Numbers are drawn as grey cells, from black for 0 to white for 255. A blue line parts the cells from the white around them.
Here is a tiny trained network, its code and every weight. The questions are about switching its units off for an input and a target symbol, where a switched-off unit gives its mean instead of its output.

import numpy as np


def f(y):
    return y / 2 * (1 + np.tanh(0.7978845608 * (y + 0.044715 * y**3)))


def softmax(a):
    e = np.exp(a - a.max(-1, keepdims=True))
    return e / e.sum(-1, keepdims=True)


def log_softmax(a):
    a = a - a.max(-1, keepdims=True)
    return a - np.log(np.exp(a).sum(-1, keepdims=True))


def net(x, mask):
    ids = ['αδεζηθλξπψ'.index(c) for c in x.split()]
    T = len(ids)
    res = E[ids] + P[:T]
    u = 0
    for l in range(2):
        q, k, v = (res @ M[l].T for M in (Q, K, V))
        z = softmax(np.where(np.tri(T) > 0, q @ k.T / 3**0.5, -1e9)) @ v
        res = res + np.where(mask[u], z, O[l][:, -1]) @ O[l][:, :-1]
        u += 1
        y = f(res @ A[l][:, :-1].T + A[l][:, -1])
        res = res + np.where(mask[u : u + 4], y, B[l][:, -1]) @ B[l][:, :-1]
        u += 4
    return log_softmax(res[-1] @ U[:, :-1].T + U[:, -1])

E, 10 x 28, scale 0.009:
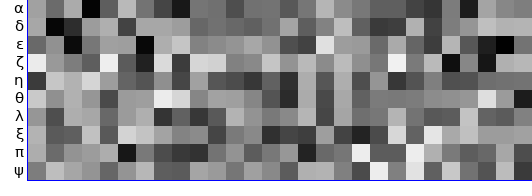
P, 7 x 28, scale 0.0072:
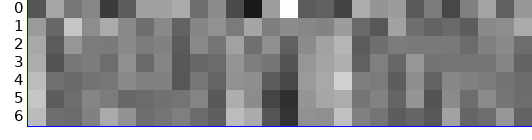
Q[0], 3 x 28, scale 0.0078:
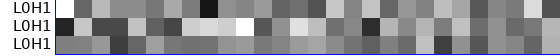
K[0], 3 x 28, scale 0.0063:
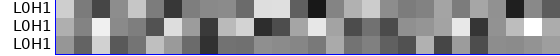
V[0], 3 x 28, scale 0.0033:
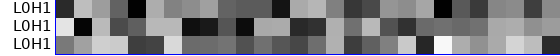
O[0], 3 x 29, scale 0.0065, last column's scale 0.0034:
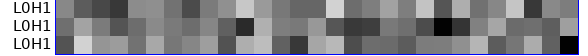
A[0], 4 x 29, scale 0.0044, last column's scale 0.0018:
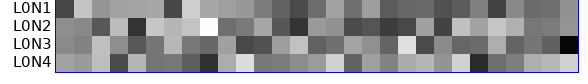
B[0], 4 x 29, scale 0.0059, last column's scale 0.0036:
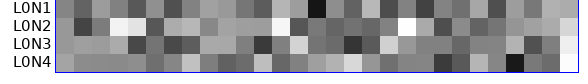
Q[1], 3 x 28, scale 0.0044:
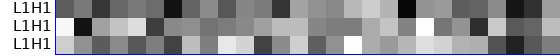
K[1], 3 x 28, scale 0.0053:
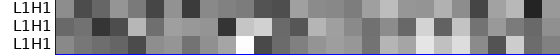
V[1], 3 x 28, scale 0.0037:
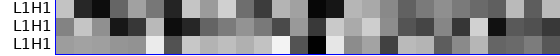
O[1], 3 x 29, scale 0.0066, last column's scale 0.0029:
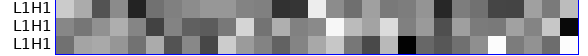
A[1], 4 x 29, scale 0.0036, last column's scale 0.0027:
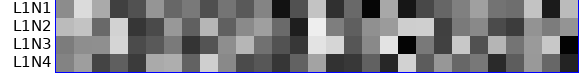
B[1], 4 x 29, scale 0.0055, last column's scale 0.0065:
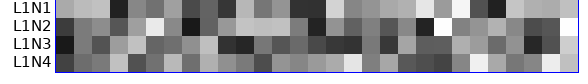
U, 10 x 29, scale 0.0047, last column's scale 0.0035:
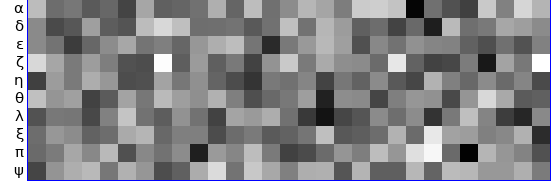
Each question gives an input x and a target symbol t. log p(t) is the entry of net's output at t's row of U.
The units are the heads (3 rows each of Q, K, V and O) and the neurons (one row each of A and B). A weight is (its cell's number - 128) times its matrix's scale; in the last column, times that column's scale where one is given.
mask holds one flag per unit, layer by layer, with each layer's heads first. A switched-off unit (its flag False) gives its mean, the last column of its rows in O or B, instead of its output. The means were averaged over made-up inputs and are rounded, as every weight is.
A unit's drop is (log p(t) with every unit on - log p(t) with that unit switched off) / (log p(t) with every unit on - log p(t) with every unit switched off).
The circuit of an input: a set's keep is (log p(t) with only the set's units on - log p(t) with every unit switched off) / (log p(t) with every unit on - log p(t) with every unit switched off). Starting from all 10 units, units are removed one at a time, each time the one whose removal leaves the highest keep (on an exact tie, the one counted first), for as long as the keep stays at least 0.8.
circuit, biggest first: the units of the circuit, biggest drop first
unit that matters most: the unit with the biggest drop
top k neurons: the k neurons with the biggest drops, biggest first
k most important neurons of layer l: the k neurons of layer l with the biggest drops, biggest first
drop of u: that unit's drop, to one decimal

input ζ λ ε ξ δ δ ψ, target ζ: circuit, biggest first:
L0N4, L0H1, L1N2, L1H1
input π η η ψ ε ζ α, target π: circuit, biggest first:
L0H1, L1H1
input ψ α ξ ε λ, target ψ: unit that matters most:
L0H1
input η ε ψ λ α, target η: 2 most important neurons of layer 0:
L0N1, L0N4
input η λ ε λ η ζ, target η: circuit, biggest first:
L1H1, L1N3, L0H1, L0N1
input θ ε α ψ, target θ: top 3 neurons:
L0N2, L1N1, L0N1
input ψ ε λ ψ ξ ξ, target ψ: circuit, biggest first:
L0H1, L1H1
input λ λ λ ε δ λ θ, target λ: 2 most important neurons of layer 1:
L1N1, L1N4
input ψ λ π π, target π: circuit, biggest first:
L0H1, L1N1
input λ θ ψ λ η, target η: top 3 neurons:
L0N1, L1N3, L1N2
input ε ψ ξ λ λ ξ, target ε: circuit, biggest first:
L0H1, L1H1, L1N2
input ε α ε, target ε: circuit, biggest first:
L1H1, L1N2, L0H1
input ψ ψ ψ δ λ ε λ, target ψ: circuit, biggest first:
L1H1, L0H1
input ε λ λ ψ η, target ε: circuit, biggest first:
L0H1, L1H1, L1N2
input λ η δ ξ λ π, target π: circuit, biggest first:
L1N1, L0H1
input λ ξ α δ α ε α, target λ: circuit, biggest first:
L0H1, L1H1, L0N2
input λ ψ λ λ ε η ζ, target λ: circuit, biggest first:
L1H1, L0H1, L0N2
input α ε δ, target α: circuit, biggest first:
L0H1, L1H1
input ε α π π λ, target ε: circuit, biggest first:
L1H1, L0H1, L1N2
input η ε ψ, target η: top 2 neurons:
L1N3, L0N1
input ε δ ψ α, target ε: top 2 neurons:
L1N2, L0N4
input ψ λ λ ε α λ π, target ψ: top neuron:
L0N1
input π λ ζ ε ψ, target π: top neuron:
L0N1
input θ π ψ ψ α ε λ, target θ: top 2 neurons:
L0N2, L1N1
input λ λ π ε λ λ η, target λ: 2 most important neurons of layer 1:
L1N1, L1N4
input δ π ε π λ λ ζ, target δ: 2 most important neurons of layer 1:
L1N4, L1N1
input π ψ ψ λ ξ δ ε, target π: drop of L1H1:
0.9
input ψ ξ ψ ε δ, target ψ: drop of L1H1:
1.3
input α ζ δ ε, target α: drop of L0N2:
0.1
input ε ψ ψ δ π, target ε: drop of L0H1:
0.8
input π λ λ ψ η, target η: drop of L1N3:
0.8
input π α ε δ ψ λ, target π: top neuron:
L0N1
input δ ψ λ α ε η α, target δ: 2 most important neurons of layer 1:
L1N4, L1N2
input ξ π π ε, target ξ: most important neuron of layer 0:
L0N2
